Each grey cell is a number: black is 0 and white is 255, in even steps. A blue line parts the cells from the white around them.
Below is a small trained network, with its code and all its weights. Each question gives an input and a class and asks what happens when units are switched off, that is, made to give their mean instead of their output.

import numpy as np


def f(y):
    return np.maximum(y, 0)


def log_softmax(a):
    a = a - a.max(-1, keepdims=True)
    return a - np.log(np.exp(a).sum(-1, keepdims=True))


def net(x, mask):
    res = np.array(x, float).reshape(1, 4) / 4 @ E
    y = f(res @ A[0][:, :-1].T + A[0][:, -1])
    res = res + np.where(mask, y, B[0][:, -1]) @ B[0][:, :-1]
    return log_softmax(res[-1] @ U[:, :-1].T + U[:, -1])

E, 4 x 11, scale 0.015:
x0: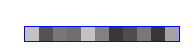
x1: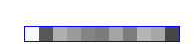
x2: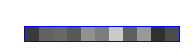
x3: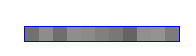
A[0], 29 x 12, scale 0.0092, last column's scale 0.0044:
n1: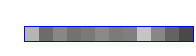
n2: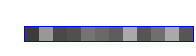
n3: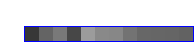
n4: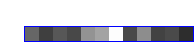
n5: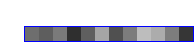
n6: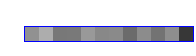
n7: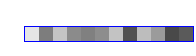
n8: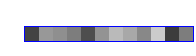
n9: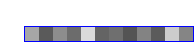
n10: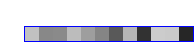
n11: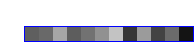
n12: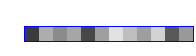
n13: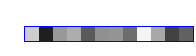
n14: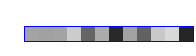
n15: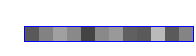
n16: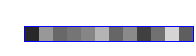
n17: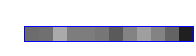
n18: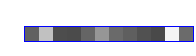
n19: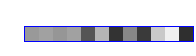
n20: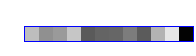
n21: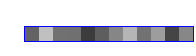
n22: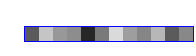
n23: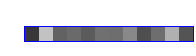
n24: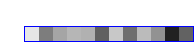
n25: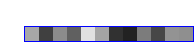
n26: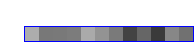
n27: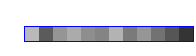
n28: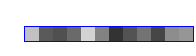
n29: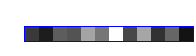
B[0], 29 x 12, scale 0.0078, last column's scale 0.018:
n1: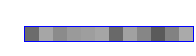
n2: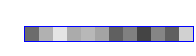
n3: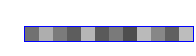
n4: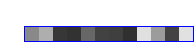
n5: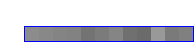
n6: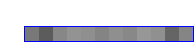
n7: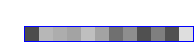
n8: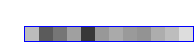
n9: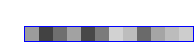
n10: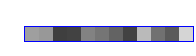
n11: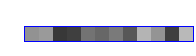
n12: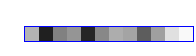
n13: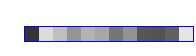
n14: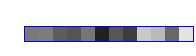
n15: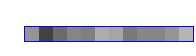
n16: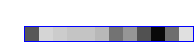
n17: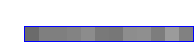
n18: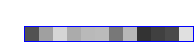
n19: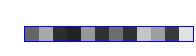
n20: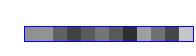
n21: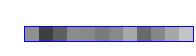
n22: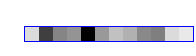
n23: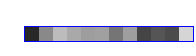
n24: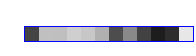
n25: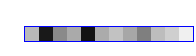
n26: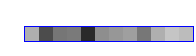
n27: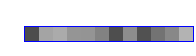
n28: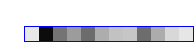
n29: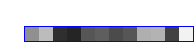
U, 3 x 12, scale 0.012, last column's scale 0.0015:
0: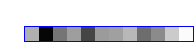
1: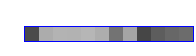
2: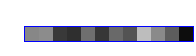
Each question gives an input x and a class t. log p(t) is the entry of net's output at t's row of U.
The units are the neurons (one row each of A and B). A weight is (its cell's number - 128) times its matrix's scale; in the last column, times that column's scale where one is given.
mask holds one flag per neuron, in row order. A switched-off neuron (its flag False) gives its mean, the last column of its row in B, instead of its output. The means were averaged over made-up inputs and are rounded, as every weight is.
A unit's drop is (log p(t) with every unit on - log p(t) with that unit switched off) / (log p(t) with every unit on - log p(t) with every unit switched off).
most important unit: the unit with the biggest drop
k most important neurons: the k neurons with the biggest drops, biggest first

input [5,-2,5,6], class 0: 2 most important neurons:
[n25, n28]
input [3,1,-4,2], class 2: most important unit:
n12
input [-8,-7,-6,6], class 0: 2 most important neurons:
[n12, n22]
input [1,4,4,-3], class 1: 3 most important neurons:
[n24, n19, n14]
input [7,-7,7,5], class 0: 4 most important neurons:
[n25, n28, n26, n9]
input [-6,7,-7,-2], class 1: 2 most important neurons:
[n24, n13]
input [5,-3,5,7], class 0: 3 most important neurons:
[n25, n28, n19]
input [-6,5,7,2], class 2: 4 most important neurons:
[n4, n29, n25, n28]
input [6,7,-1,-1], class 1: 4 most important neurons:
[n24, n13, n7, n12]
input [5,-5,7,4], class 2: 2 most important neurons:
[n29, n4]
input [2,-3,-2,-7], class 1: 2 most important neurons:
[n12, n22]
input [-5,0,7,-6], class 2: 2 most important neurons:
[n4, n29]
